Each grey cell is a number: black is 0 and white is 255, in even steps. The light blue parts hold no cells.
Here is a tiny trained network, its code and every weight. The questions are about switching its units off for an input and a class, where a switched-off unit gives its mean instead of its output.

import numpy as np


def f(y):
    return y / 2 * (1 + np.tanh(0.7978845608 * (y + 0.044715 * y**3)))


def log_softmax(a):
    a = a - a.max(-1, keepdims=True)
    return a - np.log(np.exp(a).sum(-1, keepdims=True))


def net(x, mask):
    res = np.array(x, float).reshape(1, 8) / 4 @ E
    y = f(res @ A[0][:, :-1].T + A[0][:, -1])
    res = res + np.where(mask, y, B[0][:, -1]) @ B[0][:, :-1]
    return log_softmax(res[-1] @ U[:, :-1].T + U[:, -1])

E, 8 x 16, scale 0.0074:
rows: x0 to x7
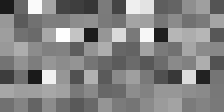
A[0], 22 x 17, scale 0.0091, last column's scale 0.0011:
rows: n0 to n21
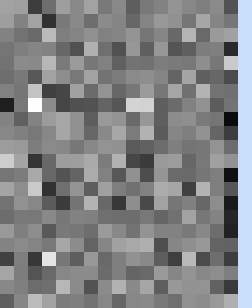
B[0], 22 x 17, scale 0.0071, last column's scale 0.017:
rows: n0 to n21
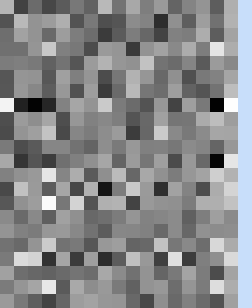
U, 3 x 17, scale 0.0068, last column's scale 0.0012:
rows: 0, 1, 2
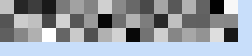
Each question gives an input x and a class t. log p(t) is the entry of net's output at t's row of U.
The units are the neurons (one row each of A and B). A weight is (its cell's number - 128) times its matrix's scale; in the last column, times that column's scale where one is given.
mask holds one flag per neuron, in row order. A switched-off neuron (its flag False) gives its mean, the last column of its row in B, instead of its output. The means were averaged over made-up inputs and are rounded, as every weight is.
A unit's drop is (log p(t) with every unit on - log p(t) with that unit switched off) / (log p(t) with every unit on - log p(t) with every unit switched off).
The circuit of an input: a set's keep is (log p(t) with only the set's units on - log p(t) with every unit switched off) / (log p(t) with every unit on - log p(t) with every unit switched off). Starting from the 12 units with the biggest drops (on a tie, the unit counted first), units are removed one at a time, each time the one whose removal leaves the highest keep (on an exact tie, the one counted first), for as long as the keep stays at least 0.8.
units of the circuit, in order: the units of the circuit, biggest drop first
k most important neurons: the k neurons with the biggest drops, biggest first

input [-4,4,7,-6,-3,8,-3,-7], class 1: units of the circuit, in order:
(n18)
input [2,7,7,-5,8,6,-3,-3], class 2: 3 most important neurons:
(n17, n20, n9)
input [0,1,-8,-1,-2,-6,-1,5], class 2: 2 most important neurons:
(n14, n12)
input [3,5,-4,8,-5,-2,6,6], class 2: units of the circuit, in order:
(n11, n18)
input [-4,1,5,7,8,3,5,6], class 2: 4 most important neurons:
(n7, n20, n9, n8)
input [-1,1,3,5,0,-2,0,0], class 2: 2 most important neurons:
(n18, n7)
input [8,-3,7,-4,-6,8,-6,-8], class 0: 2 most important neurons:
(n7, n13)
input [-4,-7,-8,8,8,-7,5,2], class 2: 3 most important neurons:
(n14, n12, n18)
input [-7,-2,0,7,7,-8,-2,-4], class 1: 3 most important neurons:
(n13, n7, n1)
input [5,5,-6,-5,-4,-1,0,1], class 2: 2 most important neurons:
(n14, n12)
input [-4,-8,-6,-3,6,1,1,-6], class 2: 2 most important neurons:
(n7, n14)
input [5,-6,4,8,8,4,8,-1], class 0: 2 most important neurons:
(n7, n13)
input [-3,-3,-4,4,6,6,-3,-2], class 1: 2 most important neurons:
(n18, n7)
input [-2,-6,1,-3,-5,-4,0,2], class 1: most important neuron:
(n7)
